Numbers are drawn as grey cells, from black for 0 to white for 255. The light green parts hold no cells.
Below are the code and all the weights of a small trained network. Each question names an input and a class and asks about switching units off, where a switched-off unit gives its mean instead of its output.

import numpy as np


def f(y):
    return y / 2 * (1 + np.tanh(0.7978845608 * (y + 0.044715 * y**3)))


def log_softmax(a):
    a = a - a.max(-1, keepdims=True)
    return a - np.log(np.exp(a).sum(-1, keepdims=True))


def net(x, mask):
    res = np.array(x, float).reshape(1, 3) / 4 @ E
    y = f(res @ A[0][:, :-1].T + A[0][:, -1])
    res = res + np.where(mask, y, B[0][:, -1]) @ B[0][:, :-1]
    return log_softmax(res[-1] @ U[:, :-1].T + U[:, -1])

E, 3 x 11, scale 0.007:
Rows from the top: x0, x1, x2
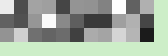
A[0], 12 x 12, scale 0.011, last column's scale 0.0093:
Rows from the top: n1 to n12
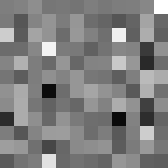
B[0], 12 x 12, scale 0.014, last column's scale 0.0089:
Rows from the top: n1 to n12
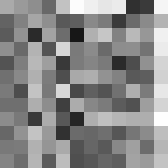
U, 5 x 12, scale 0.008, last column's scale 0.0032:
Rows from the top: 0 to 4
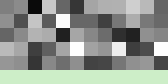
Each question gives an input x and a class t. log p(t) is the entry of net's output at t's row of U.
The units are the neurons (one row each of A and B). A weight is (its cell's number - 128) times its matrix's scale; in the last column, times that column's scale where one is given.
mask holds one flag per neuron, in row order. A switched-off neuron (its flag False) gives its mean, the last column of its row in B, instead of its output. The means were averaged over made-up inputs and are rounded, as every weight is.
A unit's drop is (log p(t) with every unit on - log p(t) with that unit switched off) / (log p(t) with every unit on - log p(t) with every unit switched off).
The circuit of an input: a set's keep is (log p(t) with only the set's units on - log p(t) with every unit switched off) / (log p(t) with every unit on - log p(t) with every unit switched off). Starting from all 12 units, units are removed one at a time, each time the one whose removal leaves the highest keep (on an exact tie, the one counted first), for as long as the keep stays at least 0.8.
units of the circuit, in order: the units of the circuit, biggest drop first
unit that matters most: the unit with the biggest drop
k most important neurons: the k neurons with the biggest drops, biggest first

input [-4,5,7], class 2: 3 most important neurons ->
n5, n8, n7
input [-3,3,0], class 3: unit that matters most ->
n3
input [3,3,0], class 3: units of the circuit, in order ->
n9, n7, n5
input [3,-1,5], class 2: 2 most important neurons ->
n5, n9
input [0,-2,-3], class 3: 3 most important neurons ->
n5, n8, n12
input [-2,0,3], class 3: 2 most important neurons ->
n3, n10
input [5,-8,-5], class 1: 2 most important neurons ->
n7, n9
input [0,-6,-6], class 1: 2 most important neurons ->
n7, n5
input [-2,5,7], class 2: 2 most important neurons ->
n5, n8
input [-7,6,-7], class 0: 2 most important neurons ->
n9, n5
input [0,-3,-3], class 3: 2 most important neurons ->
n5, n12
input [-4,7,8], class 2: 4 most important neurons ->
n5, n8, n7, n11
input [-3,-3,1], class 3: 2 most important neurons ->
n3, n12
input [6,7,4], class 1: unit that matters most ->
n4
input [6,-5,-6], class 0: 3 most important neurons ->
n3, n5, n8
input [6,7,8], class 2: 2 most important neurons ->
n5, n8
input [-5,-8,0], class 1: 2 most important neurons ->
n7, n3
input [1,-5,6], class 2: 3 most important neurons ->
n8, n5, n4
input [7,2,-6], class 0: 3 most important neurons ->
n3, n5, n8
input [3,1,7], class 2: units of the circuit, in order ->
n5
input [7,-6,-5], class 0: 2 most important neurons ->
n3, n4
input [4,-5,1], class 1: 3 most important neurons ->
n7, n9, n11
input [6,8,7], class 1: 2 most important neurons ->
n4, n12
